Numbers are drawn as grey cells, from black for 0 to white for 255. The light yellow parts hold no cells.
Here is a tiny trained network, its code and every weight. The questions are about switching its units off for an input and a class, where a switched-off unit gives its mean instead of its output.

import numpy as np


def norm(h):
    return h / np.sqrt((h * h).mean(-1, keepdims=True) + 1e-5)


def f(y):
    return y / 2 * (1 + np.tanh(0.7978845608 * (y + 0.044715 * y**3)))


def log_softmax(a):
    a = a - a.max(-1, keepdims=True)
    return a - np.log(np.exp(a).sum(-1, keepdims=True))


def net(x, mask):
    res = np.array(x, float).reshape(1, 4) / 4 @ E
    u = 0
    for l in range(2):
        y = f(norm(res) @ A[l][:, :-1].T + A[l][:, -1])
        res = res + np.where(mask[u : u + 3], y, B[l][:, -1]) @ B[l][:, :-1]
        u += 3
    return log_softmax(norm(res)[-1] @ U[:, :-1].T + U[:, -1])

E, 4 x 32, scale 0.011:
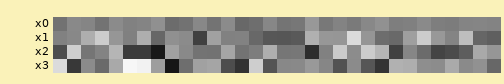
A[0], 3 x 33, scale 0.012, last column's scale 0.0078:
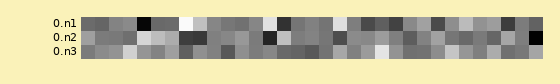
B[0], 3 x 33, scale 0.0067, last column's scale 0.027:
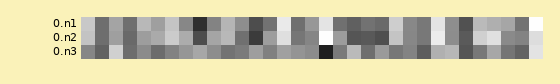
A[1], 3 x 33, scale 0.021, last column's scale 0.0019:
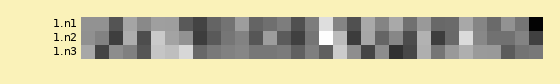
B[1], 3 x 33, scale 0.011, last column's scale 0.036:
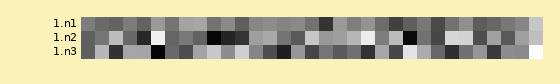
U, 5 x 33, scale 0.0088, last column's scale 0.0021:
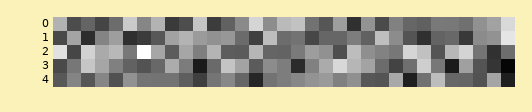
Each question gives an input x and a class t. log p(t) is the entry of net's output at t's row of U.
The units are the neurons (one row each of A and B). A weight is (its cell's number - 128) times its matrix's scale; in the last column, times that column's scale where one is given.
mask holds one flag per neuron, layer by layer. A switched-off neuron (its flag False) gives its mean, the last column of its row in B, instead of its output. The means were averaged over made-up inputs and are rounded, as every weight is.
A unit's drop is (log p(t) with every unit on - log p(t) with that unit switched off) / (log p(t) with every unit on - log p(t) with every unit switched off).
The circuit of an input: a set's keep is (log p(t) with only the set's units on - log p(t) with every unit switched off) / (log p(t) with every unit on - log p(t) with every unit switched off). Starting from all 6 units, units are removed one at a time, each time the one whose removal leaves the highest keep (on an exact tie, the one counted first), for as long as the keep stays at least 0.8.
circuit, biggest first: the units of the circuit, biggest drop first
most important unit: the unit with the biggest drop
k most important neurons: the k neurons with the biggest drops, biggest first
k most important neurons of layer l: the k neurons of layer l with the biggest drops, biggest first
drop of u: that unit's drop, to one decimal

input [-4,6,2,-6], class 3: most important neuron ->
(1.n3)
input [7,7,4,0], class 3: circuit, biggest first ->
(0.n1; 1.n3)
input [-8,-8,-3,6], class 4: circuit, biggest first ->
(0.n3; 1.n2; 1.n3)
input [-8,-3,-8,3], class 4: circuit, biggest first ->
(0.n3; 1.n2)
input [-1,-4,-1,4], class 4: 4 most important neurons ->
(0.n3; 1.n2; 0.n1; 1.n3)
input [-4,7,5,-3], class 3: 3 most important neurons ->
(1.n3; 0.n1; 0.n2)
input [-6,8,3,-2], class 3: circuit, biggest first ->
(0.n1; 1.n3)
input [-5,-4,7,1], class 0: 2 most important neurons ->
(1.n3; 0.n3)
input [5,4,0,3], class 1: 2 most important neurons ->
(1.n3; 0.n1)
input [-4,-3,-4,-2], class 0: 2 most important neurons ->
(0.n1; 0.n3)
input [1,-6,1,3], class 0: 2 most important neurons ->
(0.n3; 0.n2)
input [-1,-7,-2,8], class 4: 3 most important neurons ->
(0.n3; 1.n2; 0.n1)
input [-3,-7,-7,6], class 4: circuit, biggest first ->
(1.n2; 0.n3; 1.n3)
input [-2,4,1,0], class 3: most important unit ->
0.n1
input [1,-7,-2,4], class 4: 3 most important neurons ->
(0.n3; 1.n2; 0.n1)
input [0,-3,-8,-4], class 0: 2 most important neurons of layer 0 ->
(0.n1; 0.n3)
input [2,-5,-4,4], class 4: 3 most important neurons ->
(0.n3; 1.n2; 1.n3)
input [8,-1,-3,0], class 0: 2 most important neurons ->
(0.n1; 0.n3)
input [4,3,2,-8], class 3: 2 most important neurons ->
(1.n3; 0.n2)
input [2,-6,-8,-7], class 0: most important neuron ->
(0.n1)
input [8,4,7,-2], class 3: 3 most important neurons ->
(1.n3; 0.n1; 0.n2)
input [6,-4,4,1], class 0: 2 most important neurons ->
(1.n3; 0.n3)
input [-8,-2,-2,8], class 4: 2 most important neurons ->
(0.n3; 1.n2)
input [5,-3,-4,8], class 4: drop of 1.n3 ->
0.1
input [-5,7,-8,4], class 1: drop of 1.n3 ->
0.7
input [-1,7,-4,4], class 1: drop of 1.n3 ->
0.6
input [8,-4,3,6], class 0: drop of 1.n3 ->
0.0
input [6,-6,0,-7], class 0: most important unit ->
1.n3
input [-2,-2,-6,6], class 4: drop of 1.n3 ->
0.1
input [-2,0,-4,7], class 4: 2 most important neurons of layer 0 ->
(0.n3; 0.n2)
